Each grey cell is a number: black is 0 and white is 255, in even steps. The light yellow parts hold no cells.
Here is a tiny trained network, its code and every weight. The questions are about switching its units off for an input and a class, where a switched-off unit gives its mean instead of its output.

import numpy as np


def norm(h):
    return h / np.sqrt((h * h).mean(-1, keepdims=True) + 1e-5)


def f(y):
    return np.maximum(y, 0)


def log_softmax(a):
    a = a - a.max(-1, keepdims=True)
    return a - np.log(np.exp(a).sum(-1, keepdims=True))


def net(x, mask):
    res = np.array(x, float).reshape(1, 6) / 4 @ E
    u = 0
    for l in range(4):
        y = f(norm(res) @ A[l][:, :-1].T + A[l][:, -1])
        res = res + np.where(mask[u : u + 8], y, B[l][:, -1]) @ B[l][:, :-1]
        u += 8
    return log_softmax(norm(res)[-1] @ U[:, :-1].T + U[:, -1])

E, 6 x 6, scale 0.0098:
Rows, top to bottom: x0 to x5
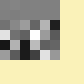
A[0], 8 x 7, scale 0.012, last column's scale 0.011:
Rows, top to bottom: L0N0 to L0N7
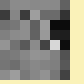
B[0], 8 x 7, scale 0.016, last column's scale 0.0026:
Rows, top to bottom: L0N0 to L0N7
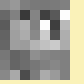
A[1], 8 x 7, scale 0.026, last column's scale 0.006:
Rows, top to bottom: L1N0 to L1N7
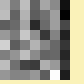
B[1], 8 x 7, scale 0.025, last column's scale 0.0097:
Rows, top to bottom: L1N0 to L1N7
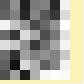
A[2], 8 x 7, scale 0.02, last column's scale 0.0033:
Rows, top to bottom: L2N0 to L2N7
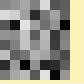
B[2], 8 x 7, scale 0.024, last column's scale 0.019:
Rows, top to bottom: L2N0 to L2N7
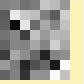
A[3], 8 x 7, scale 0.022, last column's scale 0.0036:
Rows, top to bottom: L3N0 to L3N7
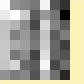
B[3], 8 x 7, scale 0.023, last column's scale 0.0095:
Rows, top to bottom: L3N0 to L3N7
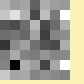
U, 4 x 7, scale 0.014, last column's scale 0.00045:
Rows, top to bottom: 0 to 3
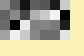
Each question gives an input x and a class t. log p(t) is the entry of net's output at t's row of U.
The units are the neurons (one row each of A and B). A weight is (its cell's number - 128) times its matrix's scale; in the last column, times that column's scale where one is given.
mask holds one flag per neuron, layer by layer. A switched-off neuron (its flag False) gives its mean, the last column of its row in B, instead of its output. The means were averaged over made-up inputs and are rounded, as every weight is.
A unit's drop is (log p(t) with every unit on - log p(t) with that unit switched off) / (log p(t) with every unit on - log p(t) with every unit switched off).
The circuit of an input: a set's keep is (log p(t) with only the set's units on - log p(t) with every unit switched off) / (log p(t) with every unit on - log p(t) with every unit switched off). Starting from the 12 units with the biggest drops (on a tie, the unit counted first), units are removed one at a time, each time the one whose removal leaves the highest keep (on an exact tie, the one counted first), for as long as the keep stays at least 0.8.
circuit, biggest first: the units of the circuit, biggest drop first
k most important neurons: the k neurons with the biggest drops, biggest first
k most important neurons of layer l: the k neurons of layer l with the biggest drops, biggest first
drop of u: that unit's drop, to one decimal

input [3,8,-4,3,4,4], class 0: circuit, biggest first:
[L1N7]
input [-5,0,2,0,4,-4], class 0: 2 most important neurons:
[L0N1; L1N6]
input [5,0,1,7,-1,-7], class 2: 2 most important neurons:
[L1N3; L1N5]
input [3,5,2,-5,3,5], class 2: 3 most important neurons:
[L1N6; L1N4; L2N2]
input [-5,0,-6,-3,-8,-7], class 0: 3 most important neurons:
[L1N1; L1N0; L1N6]
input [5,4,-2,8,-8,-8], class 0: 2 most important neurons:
[L1N1; L1N0]
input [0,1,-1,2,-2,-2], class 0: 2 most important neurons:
[L1N1; L0N1]
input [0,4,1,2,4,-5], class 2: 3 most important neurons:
[L1N0; L1N1; L2N2]
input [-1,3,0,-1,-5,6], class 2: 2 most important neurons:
[L1N6; L2N2]
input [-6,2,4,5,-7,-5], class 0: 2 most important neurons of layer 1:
[L1N0; L1N1]
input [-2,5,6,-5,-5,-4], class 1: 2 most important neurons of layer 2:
[L2N7; L2N3]
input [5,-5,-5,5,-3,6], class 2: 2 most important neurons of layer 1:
[L1N6; L1N2]
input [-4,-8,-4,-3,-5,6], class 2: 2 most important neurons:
[L1N6; L2N2]
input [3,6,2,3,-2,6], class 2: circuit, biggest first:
[L1N6]
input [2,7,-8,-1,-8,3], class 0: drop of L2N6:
0.1
